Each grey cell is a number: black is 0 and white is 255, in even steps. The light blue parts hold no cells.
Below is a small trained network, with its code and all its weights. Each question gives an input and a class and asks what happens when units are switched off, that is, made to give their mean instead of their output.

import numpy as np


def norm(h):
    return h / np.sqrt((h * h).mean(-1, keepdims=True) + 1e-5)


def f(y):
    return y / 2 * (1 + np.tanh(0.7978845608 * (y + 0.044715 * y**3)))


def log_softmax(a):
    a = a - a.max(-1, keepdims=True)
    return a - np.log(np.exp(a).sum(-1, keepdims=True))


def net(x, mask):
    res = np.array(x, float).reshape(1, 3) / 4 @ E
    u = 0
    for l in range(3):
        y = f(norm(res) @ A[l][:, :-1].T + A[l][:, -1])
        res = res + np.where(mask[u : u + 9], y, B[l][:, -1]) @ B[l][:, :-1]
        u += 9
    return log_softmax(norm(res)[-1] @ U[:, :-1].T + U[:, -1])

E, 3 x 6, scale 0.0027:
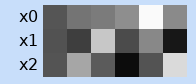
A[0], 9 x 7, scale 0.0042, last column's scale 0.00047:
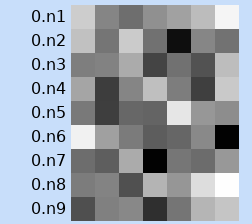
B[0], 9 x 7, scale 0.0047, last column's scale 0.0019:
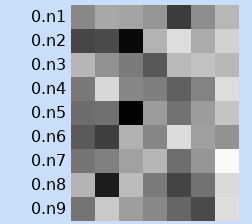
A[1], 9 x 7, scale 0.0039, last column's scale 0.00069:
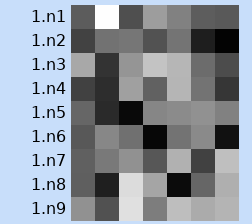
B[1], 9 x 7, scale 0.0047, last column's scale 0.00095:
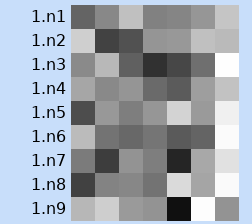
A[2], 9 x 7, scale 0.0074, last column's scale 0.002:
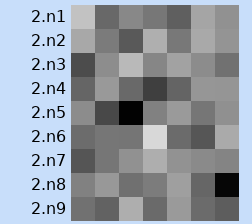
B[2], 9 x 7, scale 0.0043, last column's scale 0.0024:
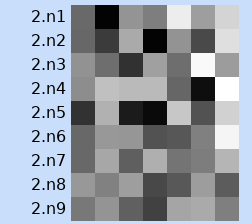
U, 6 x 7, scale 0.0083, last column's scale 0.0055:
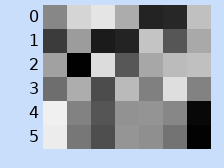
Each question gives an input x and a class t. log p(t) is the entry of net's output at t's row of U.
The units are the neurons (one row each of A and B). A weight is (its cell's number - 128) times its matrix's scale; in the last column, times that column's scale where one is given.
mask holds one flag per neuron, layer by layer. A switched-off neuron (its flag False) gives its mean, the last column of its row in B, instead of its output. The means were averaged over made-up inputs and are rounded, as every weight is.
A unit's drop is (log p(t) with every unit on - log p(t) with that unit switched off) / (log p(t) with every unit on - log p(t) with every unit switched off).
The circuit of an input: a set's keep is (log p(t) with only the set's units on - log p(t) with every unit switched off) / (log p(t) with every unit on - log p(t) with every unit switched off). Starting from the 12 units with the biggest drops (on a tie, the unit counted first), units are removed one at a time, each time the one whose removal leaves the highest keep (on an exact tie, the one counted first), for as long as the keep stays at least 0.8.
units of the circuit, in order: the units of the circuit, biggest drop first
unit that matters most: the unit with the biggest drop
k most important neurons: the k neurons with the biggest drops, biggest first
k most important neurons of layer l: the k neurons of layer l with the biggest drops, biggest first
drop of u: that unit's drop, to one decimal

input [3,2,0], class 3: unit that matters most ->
0.n5
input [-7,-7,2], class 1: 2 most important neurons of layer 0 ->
[0.n2; 0.n7]
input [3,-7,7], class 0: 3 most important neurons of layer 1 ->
[1.n2; 1.n7; 1.n4]
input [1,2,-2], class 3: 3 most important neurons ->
[0.n4; 1.n1; 2.n3]
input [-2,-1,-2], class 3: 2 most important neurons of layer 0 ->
[0.n4; 0.n5]
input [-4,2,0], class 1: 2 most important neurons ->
[0.n2; 2.n5]
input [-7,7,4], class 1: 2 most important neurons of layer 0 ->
[0.n2; 0.n8]
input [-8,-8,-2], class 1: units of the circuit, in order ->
[0.n2; 2.n5; 2.n2]
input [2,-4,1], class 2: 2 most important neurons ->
[0.n8; 0.n2]
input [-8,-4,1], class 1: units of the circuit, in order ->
[0.n2; 2.n5]
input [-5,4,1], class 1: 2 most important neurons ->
[0.n2; 0.n8]
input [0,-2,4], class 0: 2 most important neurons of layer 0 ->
[0.n9; 0.n7]
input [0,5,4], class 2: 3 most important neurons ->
[0.n4; 0.n1; 2.n1]
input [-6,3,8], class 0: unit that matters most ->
2.n4
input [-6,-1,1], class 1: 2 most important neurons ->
[0.n2; 2.n5]
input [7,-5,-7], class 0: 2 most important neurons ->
[0.n2; 1.n2]
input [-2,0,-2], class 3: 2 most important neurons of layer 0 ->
[0.n4; 0.n5]
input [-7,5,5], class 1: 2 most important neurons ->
[0.n2; 0.n4]
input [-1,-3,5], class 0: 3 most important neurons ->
[2.n4; 0.n9; 1.n2]
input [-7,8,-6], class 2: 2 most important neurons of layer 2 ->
[2.n4; 2.n5]
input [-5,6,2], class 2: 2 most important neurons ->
[0.n5; 0.n3]
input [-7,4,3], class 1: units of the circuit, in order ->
[0.n2]
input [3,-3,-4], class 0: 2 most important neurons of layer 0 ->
[0.n2; 0.n3]
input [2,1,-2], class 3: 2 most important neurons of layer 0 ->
[0.n4; 0.n2]
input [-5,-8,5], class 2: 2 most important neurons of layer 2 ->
[2.n1; 2.n2]
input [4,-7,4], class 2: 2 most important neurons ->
[0.n8; 0.n2]
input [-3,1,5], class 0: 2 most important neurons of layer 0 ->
[0.n9; 0.n5]
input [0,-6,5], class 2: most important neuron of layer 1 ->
[1.n3]
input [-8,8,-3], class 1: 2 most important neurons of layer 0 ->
[0.n2; 0.n8]
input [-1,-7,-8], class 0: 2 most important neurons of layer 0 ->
[0.n3; 0.n4]
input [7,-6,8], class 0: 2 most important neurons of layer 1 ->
[1.n2; 1.n8]
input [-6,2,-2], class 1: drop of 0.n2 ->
0.7
